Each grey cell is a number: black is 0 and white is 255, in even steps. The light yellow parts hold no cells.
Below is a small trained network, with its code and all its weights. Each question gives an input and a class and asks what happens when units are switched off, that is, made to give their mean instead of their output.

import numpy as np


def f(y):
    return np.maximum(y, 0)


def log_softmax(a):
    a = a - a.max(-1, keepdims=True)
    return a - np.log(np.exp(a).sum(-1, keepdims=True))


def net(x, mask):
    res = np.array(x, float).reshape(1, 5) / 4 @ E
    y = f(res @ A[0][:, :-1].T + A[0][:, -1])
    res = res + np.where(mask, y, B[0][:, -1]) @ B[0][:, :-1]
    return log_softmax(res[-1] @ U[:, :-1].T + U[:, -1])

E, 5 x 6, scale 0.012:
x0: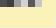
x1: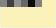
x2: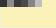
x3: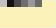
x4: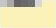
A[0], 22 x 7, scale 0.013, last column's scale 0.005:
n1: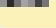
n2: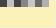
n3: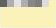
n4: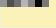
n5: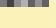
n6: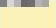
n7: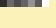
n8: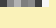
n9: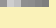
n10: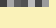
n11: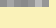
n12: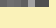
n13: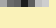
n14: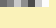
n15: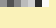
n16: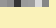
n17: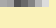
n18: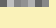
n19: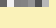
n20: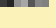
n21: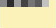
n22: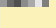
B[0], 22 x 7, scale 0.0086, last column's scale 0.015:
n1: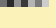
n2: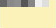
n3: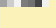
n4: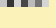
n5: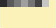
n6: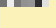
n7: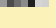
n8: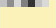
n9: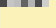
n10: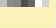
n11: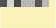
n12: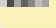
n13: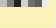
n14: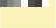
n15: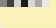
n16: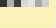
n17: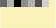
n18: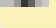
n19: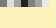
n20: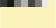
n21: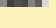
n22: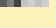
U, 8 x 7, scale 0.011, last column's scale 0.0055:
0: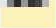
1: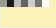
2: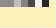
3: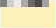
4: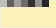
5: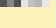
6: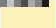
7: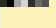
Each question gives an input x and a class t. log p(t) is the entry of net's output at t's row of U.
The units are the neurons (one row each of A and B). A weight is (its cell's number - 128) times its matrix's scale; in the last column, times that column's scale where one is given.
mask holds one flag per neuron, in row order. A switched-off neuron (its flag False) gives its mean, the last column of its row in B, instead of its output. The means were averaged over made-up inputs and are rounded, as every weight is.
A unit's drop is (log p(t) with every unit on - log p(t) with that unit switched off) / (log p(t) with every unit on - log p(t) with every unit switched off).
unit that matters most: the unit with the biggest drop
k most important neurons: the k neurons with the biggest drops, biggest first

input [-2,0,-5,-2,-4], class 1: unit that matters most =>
n15
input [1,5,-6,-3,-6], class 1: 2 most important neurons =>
[n4; n15]
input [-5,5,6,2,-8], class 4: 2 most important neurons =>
[n7; n21]
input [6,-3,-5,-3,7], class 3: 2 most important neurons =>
[n3; n9]
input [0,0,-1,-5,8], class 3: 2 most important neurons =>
[n6; n9]
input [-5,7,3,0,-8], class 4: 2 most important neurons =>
[n7; n8]
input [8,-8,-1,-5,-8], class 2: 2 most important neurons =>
[n2; n8]
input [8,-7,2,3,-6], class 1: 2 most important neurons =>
[n15; n14]
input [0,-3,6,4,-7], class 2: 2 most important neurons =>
[n7; n10]
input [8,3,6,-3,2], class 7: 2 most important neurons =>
[n20; n14]
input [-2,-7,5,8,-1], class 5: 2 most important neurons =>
[n16; n22]
